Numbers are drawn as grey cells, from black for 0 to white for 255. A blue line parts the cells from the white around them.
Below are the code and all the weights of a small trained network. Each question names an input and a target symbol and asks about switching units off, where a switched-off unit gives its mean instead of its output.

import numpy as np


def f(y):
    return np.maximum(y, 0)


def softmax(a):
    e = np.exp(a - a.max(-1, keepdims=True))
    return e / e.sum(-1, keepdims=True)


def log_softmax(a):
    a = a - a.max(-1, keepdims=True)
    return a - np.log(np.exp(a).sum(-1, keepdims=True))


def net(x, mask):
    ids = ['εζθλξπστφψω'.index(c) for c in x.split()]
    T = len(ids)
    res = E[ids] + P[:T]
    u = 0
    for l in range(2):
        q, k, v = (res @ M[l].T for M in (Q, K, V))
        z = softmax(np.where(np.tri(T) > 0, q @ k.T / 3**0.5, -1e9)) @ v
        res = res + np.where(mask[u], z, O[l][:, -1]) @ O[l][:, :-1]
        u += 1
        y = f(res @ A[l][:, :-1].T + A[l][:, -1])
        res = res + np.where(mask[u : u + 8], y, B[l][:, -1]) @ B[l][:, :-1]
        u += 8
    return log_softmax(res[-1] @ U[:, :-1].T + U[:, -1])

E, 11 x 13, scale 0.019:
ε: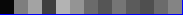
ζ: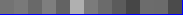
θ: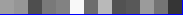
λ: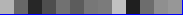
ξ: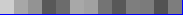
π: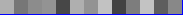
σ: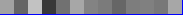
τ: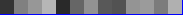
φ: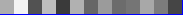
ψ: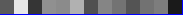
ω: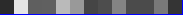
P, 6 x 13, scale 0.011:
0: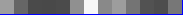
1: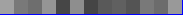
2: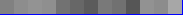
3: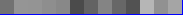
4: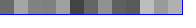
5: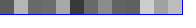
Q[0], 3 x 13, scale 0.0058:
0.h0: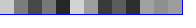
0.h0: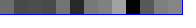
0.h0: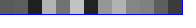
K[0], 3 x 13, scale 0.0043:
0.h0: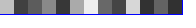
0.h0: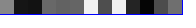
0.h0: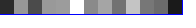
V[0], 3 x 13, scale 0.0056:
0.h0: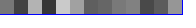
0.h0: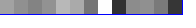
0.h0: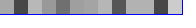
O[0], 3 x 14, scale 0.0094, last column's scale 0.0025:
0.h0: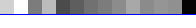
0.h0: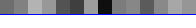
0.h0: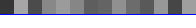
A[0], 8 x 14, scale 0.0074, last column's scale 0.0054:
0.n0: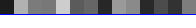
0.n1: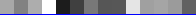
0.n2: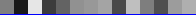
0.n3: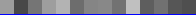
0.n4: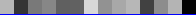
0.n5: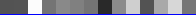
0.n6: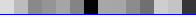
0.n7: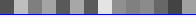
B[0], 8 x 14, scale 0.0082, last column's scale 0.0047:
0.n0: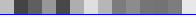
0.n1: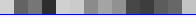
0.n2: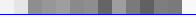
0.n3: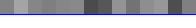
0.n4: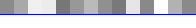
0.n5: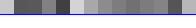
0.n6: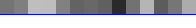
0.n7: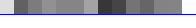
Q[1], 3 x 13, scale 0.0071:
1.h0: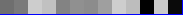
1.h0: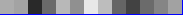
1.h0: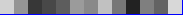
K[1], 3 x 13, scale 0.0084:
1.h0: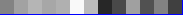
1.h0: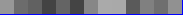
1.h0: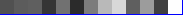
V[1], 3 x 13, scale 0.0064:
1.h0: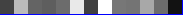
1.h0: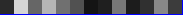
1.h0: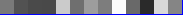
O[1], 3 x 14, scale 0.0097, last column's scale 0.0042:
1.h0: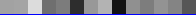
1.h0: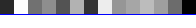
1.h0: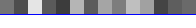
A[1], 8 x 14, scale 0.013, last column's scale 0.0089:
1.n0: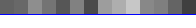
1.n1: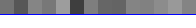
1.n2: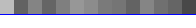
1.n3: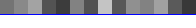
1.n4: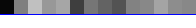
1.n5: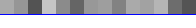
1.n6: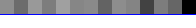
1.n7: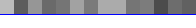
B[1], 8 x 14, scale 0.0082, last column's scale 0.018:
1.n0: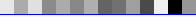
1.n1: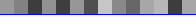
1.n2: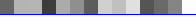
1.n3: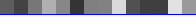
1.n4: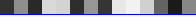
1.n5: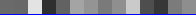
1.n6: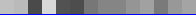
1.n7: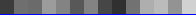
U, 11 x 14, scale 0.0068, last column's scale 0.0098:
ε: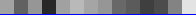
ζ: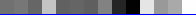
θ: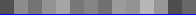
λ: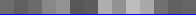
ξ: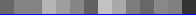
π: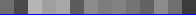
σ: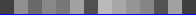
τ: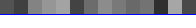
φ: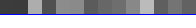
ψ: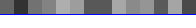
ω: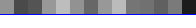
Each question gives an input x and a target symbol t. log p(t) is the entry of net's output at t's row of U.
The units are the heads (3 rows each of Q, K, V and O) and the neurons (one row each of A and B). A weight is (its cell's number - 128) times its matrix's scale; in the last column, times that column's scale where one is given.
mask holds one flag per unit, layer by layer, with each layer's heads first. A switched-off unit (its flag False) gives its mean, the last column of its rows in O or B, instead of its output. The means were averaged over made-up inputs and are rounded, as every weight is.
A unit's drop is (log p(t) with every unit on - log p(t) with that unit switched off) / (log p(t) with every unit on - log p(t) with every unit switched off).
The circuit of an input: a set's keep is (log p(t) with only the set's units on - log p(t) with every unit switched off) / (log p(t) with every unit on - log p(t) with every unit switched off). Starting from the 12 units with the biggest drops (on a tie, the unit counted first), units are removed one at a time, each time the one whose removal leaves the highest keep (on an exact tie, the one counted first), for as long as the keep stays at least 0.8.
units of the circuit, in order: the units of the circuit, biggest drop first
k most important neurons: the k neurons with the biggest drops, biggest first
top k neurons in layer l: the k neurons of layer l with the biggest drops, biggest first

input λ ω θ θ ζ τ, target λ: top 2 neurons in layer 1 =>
1.n2, 1.n6
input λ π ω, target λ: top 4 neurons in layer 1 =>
1.n2, 1.n6, 1.n1, 1.n7
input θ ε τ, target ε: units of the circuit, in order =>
0.n1
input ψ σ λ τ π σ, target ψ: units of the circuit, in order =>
1.h0, 0.h0, 1.n7
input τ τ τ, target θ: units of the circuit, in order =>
0.h0, 1.n4, 1.h0
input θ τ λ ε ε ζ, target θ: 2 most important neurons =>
1.n0, 0.n0
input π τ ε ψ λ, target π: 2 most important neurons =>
1.n0, 1.n3
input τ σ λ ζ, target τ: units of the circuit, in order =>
1.h0, 1.n3, 0.h0
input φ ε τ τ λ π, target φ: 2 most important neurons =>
1.n7, 1.n2
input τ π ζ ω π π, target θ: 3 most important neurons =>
1.n4, 0.n0, 0.n1
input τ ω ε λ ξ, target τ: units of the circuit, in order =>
1.h0, 1.n3, 0.h0, 0.n0
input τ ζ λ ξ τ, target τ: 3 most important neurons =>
1.n3, 0.n7, 0.n0
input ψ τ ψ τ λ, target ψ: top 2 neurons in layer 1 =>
1.n2, 1.n7
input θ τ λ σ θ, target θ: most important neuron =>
1.n0
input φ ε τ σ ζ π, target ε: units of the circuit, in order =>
1.n5, 1.h0
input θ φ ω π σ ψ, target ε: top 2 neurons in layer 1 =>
1.n7, 1.n5
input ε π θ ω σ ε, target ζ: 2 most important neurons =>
1.n2, 0.n5
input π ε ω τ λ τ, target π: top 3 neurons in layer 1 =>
1.n0, 1.n3, 1.n2
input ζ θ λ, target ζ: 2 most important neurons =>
1.n2, 0.n6
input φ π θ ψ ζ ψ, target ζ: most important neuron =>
0.n0
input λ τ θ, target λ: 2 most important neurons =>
1.n2, 1.n6
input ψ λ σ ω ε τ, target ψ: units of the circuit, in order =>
1.h0, 0.h0
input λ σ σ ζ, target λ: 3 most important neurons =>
1.n2, 1.n6, 1.n1
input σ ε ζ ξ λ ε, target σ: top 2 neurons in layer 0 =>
0.n6, 0.n0
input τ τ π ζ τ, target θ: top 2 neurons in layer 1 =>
1.n4, 1.n2
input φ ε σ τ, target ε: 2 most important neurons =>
0.n1, 1.n7
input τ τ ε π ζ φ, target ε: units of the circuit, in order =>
1.n5
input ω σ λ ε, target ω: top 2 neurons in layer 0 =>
0.n6, 0.n4
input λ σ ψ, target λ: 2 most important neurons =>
1.n2, 1.n6
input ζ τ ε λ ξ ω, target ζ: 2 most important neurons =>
1.n2, 0.n6
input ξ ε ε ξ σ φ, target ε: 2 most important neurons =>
1.n5, 1.n7
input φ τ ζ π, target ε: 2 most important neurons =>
0.n2, 1.n7
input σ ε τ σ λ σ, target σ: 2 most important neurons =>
0.n6, 1.n5
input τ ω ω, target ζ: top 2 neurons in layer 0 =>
0.n2, 0.n1
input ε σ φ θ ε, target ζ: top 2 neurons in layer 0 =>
0.n0, 0.n5
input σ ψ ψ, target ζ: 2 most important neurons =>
1.n2, 0.n1
